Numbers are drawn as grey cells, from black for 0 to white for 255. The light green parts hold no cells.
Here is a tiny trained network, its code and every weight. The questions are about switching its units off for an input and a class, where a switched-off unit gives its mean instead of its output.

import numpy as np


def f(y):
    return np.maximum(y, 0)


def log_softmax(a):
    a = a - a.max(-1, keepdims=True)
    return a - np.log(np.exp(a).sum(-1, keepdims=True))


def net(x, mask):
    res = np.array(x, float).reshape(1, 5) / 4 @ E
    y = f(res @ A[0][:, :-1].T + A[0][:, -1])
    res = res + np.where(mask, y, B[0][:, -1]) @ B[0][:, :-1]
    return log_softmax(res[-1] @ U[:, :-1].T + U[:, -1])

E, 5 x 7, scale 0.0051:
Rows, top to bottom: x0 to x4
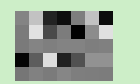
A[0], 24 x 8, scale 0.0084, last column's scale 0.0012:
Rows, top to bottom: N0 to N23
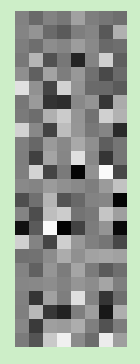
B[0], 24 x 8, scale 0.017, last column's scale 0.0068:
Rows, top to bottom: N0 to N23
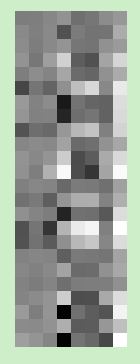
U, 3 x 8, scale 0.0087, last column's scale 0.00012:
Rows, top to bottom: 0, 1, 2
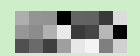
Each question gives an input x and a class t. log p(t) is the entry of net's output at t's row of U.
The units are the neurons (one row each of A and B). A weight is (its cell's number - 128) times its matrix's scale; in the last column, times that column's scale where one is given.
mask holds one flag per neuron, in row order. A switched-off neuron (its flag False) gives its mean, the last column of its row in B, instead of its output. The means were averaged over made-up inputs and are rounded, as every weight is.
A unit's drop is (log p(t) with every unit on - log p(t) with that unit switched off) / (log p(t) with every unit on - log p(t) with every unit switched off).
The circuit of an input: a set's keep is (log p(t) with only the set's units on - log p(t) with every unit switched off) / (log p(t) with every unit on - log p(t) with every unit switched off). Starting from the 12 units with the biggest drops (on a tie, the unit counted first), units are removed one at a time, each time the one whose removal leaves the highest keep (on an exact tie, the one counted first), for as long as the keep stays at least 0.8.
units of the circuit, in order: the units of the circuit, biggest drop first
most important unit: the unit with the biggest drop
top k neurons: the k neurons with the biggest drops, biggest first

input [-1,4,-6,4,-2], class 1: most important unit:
N11
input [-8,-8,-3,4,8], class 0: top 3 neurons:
[N23, N14, N7]
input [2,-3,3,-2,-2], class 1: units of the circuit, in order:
[N23, N15]
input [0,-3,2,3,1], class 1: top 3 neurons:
[N5, N16, N8]
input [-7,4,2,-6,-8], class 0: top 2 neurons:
[N23, N15]
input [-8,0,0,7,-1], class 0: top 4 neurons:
[N23, N14, N7, N5]
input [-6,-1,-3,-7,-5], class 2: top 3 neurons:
[N5, N16, N8]
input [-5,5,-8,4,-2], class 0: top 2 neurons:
[N23, N14]
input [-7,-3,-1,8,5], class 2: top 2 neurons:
[N15, N21]
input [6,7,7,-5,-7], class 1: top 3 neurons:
[N11, N3, N23]
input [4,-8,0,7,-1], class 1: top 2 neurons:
[N20, N10]
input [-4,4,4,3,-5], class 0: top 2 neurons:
[N23, N20]
